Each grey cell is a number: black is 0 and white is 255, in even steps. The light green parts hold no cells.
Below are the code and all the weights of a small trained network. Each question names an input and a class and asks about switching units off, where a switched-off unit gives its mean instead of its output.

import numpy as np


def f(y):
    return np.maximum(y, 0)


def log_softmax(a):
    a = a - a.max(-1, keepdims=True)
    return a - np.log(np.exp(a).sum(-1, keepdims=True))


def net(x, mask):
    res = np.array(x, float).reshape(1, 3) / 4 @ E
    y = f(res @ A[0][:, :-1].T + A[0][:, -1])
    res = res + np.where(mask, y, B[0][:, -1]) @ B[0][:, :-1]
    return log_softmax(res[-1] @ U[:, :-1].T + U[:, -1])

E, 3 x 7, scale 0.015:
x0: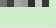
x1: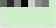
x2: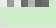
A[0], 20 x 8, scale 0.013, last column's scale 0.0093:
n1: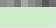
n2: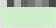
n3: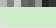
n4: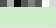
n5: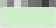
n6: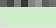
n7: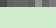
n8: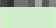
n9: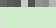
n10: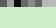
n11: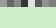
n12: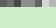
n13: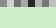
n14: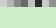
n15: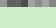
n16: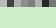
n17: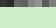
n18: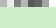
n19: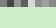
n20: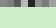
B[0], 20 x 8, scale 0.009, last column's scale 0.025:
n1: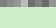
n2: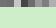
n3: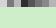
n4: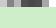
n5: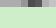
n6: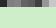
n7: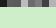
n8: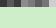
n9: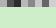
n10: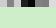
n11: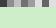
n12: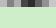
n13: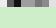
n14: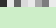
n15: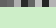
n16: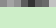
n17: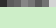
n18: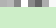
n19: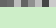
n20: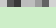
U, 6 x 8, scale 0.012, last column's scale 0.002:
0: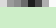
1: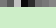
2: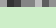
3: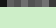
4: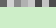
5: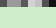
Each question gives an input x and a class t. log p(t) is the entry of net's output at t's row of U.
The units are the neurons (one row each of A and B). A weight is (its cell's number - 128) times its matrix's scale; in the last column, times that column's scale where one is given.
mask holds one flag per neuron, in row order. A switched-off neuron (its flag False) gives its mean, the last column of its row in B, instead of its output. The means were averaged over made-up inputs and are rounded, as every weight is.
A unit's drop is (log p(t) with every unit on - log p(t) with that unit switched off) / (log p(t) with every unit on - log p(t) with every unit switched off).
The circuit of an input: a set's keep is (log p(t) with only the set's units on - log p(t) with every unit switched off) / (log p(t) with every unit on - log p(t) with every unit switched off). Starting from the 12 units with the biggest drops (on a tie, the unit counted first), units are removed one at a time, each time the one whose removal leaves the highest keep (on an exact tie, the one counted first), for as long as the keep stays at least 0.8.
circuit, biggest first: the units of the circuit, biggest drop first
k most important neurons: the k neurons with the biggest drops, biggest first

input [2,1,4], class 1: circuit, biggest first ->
[n18]
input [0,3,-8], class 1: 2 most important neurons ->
[n10; n4]
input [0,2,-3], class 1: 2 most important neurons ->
[n14; n18]
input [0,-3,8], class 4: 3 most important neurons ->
[n14; n10; n4]
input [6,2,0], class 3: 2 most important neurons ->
[n10; n4]
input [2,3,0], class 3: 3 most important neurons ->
[n10; n4; n12]
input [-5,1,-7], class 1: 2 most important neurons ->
[n18; n13]
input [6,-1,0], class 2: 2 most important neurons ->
[n4; n10]
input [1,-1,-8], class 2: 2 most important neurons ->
[n9; n20]
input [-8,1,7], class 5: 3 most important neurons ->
[n11; n19; n15]
